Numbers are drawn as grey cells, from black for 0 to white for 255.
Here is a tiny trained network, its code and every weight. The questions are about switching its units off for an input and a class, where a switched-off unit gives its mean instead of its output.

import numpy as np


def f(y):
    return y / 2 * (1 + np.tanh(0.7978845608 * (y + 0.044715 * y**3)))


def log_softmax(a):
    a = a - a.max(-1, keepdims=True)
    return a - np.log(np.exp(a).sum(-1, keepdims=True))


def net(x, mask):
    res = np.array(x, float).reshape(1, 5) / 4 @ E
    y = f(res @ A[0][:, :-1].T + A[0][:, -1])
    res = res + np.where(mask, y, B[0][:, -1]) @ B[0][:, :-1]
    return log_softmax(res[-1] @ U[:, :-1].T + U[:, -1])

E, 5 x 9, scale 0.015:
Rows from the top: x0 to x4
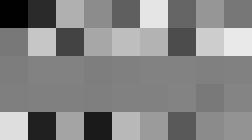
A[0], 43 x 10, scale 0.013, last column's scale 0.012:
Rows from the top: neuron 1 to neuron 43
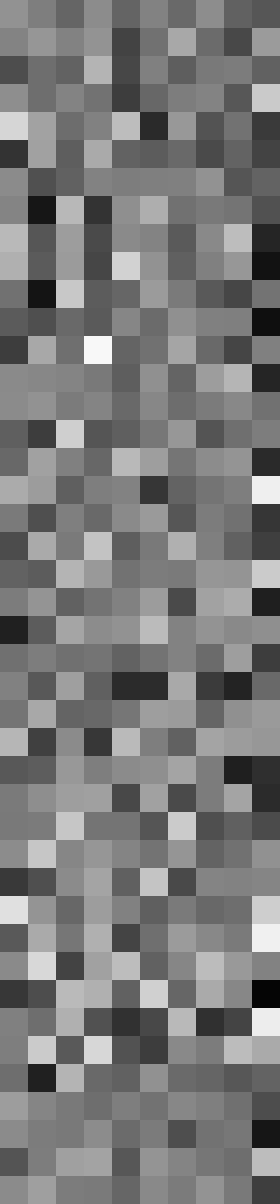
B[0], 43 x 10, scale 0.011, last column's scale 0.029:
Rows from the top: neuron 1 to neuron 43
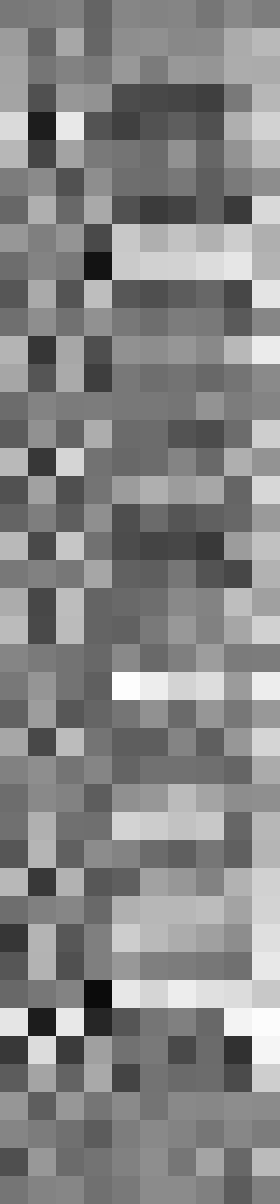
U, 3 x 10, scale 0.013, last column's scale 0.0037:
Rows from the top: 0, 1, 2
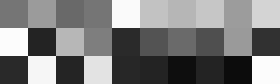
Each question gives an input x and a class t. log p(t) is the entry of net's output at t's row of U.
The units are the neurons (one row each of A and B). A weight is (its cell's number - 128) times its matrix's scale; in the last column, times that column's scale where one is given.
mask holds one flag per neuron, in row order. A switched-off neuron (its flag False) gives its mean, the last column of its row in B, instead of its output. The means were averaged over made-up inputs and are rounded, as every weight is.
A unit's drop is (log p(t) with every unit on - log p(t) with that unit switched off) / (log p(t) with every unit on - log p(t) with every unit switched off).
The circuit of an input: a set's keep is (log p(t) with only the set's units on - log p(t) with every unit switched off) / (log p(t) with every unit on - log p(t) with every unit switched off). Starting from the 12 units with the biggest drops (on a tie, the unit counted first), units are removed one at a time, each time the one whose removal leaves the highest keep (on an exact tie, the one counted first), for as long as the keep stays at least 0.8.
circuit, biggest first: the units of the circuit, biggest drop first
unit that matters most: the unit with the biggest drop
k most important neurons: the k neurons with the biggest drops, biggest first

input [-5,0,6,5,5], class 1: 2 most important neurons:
[neuron 5; neuron 25]
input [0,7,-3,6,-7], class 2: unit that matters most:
neuron 38
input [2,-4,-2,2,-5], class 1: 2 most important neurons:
[neuron 37; neuron 20]
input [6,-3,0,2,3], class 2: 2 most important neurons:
[neuron 11; neuron 8]
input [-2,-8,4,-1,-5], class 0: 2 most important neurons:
[neuron 25; neuron 30]
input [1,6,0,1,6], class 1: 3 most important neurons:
[neuron 25; neuron 27; neuron 34]
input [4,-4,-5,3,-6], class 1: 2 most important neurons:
[neuron 20; neuron 37]
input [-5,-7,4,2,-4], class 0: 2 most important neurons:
[neuron 25; neuron 30]
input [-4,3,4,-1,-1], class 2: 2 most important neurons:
[neuron 25; neuron 36]
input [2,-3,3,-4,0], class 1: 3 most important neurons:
[neuron 38; neuron 37; neuron 35]
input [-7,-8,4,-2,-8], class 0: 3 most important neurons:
[neuron 25; neuron 30; neuron 34]
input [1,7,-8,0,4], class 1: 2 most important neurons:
[neuron 25; neuron 34]
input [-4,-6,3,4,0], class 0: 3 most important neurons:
[neuron 25; neuron 30; neuron 20]
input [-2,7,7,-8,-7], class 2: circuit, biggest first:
[neuron 38]
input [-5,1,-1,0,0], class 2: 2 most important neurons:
[neuron 25; neuron 36]
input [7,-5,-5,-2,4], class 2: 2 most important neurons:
[neuron 11; neuron 8]
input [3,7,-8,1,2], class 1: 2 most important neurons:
[neuron 25; neuron 34]
